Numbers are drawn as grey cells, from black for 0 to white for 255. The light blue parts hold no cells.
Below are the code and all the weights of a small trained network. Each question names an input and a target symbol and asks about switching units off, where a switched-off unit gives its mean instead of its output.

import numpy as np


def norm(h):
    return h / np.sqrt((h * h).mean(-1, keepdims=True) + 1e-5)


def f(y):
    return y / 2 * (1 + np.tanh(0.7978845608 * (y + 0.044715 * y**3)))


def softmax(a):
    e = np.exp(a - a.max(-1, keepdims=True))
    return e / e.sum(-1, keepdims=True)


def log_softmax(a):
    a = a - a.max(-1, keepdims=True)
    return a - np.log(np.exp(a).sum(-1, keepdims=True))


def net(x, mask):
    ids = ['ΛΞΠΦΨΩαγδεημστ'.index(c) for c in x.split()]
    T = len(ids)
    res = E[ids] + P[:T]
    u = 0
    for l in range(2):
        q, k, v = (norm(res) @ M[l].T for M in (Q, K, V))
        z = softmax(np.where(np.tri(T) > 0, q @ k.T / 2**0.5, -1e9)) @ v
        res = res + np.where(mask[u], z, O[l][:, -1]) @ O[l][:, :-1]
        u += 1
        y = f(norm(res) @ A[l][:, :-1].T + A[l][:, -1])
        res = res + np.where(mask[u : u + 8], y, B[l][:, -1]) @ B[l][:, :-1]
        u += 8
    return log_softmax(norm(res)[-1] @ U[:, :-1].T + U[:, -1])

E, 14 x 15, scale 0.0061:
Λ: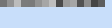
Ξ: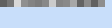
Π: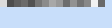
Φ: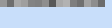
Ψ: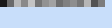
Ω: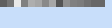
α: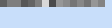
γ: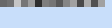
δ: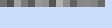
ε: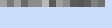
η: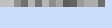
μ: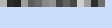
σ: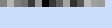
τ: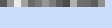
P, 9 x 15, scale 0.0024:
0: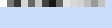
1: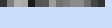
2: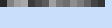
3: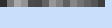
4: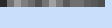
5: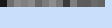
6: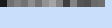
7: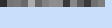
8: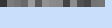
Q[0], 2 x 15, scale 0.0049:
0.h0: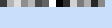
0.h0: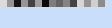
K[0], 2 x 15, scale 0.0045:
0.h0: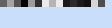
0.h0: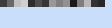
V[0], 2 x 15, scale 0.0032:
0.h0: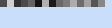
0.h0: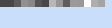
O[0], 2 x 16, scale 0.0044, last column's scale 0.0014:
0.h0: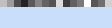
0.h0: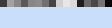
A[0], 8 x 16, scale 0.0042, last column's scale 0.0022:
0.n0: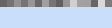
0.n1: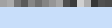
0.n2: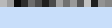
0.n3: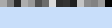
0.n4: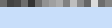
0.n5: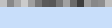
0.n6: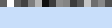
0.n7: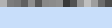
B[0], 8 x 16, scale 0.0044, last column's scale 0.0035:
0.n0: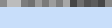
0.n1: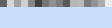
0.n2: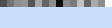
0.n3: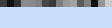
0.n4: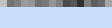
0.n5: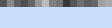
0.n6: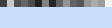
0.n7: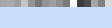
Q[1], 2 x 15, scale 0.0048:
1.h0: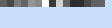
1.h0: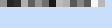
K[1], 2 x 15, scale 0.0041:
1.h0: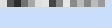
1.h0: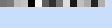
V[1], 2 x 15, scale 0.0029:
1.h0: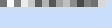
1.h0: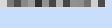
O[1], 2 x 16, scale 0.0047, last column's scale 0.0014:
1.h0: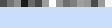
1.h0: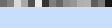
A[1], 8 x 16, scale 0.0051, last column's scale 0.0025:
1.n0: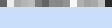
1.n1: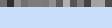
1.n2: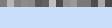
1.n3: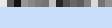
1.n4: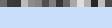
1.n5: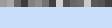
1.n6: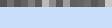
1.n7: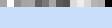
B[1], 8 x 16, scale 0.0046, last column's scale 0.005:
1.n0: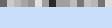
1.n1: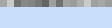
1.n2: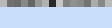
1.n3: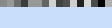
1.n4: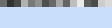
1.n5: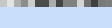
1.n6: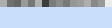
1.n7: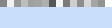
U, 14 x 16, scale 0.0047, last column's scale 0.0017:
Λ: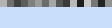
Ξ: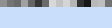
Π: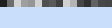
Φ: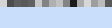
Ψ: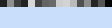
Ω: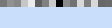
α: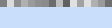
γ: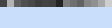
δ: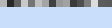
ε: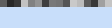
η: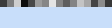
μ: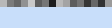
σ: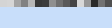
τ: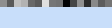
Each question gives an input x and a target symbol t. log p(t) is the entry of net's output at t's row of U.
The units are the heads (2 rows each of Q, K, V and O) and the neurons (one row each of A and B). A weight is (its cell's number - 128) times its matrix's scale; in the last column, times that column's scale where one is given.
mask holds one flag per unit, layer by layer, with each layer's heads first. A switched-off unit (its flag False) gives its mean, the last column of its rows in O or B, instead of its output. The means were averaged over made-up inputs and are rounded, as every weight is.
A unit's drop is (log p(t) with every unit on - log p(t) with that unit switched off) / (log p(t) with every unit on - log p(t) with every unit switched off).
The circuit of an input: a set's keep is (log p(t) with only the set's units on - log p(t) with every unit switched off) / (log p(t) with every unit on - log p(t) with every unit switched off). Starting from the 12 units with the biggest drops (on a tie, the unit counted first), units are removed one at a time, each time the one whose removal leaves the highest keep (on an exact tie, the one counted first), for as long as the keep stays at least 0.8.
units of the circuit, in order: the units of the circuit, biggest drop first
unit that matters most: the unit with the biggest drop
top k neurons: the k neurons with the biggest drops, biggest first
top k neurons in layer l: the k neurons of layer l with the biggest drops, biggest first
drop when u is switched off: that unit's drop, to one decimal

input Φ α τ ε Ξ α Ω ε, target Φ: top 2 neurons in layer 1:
(1.n6 1.n7)
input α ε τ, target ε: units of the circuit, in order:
(0.h0 0.n3 1.n4)
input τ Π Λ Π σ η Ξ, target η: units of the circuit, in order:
(0.n1 0.n7 1.n7 0.n3)
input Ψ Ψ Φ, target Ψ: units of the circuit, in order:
(0.h0 1.h0)
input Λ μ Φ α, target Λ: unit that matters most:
1.n3
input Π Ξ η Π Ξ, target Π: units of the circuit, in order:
(0.h0 1.n7)
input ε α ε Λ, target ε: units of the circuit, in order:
(0.h0 0.n3)
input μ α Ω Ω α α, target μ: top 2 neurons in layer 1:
(1.n5 1.n7)
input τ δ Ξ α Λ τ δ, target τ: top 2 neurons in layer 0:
(0.n2 0.n3)
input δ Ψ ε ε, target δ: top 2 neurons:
(0.n1 0.n7)
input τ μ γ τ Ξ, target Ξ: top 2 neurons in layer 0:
(0.n2 0.n1)
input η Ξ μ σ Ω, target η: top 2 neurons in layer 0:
(0.n7 0.n2)
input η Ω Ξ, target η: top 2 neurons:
(0.n7 0.n1)
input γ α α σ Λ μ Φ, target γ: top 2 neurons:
(0.n2 1.n7)
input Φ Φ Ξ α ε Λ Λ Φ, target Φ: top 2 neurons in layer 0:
(0.n1 0.n7)
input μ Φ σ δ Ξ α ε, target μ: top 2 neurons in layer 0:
(0.n2 0.n7)
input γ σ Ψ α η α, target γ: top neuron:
(0.n2)
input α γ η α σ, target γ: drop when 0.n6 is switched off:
0.2
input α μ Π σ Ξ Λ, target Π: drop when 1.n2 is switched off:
0.0
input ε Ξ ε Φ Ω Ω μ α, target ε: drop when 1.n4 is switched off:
0.1
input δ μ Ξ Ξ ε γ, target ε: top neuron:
(0.n3)
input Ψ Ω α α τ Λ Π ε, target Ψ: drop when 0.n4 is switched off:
0.2
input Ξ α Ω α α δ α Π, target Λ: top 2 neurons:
(1.n3 0.n4)
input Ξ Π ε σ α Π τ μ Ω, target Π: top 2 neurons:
(1.n7 0.n1)
